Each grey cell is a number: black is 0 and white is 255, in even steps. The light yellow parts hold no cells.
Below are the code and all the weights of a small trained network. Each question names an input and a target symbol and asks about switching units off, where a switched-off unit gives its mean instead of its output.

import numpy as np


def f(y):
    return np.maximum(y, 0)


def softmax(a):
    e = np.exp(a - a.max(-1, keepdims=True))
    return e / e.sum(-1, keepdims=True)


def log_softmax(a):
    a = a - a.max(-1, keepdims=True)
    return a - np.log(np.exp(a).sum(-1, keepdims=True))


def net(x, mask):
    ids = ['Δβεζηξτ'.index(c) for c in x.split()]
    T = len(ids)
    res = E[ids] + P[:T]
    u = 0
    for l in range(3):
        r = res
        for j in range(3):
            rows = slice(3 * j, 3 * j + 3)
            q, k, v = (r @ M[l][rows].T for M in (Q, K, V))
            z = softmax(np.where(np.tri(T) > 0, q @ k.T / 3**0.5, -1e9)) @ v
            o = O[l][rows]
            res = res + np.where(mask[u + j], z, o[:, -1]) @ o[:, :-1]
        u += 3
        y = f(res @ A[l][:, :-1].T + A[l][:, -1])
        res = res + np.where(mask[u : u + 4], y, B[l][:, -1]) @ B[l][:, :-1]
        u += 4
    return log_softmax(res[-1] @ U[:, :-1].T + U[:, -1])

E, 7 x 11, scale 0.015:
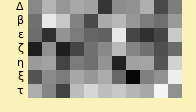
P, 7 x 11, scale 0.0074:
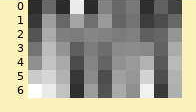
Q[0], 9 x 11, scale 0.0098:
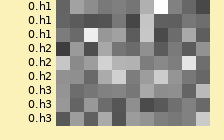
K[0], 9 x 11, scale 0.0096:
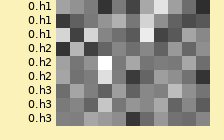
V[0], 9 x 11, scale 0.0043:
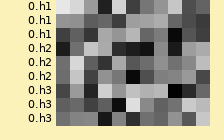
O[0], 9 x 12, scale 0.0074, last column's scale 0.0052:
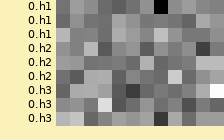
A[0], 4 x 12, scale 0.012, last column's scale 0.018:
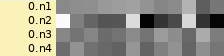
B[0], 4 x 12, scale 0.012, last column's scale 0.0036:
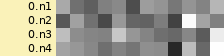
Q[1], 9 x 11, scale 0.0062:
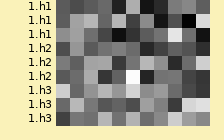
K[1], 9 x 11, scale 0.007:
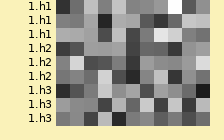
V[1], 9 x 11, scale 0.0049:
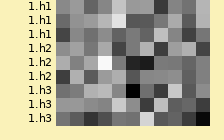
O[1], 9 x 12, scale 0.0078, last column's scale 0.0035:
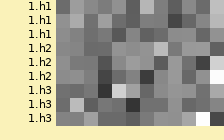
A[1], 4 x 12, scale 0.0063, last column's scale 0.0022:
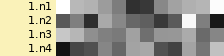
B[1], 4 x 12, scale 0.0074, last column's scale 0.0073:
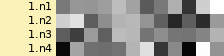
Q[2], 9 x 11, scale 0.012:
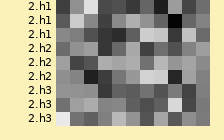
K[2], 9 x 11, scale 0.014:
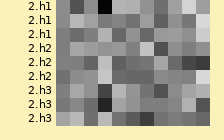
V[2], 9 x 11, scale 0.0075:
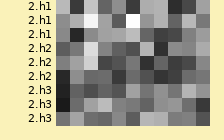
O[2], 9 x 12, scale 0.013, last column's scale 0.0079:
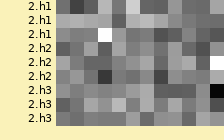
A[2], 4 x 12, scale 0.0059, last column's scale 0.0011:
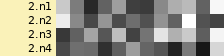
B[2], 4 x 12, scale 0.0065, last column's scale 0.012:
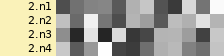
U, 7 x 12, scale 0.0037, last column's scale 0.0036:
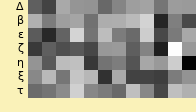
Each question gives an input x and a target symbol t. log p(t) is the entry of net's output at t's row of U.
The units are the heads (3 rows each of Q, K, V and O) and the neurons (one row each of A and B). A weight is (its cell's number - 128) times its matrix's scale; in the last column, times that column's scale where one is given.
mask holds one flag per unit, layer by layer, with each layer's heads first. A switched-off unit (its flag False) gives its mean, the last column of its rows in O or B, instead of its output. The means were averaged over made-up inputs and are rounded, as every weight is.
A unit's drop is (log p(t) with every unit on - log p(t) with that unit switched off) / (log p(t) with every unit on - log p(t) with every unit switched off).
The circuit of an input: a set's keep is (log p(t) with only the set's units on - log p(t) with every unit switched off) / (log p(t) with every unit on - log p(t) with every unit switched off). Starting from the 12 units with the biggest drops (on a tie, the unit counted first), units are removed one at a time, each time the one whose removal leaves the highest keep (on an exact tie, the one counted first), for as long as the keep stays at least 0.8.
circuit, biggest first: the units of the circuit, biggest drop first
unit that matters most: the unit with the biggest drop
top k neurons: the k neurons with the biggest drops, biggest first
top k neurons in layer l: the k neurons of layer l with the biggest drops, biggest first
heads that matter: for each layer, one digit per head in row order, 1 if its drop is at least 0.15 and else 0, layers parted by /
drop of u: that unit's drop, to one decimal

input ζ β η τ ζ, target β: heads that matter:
100 / 001 / 100
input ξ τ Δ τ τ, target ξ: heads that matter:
100 / 000 / 101
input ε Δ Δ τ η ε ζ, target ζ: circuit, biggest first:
0.h1, 0.h2, 2.h1
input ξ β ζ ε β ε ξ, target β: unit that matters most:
0.h1
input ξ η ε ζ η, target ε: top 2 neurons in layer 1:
1.n1, 1.n3
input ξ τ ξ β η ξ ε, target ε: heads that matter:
100 / 001 / 100
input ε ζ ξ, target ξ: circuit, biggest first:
2.h1, 1.n2
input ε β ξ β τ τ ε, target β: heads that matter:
111 / 001 / 100
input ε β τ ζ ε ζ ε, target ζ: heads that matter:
100 / 100 / 101
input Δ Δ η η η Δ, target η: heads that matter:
100 / 000 / 011
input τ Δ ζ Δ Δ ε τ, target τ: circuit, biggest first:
2.h2, 0.n1, 0.h1
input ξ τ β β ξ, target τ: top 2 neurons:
1.n2, 0.n1
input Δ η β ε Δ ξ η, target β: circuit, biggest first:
1.h3, 2.h1, 1.n1
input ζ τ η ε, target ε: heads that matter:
001 / 001 / 100
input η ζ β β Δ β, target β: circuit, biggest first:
2.h1
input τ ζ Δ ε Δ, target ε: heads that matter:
000 / 000 / 100
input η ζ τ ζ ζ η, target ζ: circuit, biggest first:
2.h1, 1.n1, 2.h2
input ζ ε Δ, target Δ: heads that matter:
001 / 001 / 101
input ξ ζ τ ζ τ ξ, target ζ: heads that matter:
100 / 000 / 110
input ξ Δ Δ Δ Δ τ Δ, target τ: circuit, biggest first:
2.h2
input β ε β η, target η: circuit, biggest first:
2.n2, 2.h3, 0.n4, 0.n3
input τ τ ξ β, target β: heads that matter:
100 / 000 / 100
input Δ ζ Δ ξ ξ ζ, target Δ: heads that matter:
100 / 001 / 111
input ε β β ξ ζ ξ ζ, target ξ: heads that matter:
000 / 000 / 110
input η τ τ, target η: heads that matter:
000 / 000 / 010
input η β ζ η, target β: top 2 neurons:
1.n1, 1.n3
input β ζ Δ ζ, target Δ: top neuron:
1.n1
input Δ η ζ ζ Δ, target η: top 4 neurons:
0.n3, 2.n2, 0.n4, 1.n3
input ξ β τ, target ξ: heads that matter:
000 / 000 / 101
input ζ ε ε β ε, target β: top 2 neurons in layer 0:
0.n1, 0.n3
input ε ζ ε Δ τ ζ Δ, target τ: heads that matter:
111 / 011 / 010
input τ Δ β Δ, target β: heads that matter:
000 / 000 / 100
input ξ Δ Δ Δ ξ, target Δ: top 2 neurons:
2.n3, 0.n4
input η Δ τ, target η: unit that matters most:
2.h2
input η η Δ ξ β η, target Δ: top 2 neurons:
1.n3, 2.n3
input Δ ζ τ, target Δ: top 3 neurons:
2.n3, 0.n4, 1.n3
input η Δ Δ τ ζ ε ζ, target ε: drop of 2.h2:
0.2
